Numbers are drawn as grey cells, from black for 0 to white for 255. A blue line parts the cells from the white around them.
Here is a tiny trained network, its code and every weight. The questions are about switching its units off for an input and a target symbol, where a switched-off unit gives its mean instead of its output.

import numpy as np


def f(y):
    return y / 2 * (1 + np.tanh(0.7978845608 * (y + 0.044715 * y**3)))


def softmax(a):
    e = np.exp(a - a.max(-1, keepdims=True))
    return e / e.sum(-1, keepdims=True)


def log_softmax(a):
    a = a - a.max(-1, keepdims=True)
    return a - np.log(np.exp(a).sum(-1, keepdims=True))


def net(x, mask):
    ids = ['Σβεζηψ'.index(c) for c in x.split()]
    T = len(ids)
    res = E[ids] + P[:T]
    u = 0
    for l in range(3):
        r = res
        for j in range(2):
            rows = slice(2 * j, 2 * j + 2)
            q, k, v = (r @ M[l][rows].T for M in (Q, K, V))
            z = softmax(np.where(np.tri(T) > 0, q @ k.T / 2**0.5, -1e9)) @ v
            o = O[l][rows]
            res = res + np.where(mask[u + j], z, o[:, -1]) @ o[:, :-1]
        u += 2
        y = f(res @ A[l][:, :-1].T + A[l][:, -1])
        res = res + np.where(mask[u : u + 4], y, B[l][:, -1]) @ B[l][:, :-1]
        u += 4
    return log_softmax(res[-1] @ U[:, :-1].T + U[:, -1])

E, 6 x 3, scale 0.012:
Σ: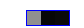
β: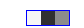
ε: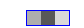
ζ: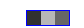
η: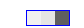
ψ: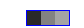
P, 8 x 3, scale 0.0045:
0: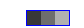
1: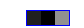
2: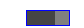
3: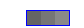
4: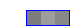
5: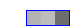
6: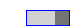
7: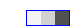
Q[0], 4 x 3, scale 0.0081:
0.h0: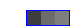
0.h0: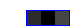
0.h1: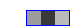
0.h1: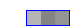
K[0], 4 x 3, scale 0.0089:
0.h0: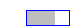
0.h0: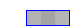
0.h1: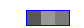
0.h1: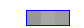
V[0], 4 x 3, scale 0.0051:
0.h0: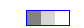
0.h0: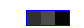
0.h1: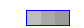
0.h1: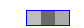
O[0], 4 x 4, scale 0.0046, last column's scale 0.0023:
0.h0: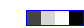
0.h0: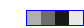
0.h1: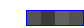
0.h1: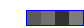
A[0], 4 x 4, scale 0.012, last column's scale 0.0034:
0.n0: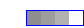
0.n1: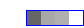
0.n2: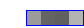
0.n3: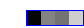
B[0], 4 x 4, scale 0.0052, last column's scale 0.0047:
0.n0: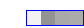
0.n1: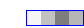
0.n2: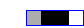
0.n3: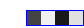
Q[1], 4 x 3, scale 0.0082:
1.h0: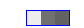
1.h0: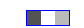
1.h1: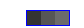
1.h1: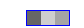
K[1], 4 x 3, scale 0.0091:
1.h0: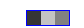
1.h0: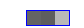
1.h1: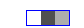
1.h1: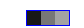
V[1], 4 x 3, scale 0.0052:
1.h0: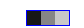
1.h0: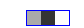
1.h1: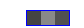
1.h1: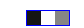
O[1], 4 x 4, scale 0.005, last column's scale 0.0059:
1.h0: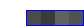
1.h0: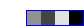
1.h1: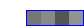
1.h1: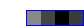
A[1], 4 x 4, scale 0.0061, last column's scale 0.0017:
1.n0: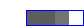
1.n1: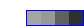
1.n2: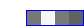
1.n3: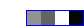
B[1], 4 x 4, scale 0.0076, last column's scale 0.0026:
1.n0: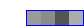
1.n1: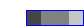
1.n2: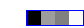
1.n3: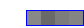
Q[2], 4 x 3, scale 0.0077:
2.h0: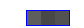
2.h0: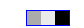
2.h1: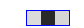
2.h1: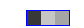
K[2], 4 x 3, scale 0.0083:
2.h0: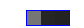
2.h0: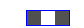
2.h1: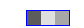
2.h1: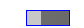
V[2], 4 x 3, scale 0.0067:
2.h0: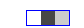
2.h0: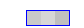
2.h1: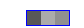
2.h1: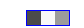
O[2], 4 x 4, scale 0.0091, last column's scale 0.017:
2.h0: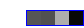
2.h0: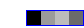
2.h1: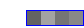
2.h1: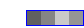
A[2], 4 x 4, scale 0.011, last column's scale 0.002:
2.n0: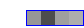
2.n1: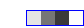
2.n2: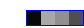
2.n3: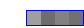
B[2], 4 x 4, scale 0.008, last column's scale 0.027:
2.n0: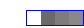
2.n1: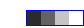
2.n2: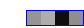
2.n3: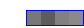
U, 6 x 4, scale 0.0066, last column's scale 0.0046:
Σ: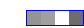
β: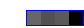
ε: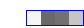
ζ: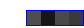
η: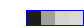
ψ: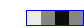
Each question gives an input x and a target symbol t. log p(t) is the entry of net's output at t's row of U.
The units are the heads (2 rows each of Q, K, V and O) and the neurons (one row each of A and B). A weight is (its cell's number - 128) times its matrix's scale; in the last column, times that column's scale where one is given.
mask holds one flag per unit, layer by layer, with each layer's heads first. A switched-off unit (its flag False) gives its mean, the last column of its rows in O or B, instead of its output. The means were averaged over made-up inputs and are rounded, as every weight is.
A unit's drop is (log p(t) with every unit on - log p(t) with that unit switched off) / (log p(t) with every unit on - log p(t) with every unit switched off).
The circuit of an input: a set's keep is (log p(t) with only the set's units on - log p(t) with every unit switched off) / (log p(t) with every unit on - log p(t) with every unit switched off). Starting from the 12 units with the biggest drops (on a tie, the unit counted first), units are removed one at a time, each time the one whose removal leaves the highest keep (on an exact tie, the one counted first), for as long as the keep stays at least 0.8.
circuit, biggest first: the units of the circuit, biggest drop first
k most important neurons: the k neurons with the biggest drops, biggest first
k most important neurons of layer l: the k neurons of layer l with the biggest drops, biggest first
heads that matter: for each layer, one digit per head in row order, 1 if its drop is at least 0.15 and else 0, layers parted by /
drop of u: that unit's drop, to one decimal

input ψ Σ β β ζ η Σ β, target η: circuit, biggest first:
2.n1
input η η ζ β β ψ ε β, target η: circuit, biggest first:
2.n1; 2.n0
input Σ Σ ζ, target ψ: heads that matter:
00 / 11 / 00
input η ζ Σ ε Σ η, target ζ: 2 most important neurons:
2.n1; 0.n3
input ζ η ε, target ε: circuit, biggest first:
2.n1; 2.h0
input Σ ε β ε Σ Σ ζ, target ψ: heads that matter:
00 / 11 / 10
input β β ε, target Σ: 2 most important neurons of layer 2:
2.n2; 2.n0
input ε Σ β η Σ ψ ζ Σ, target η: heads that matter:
00 / 01 / 00
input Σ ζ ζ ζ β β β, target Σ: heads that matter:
10 / 01 / 01
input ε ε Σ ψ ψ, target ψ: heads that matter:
10 / 00 / 10
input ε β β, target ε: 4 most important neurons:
2.n1; 2.n0; 0.n3; 1.n3
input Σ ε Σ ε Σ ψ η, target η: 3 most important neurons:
2.n1; 2.n0; 2.n2
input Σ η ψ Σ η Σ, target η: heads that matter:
10 / 10 / 00
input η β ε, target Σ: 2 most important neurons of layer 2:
2.n0; 2.n1
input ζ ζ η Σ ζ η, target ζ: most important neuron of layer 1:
1.n1
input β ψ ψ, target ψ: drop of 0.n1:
-0.2
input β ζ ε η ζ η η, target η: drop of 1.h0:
-0.1
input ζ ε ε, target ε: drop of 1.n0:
0.0
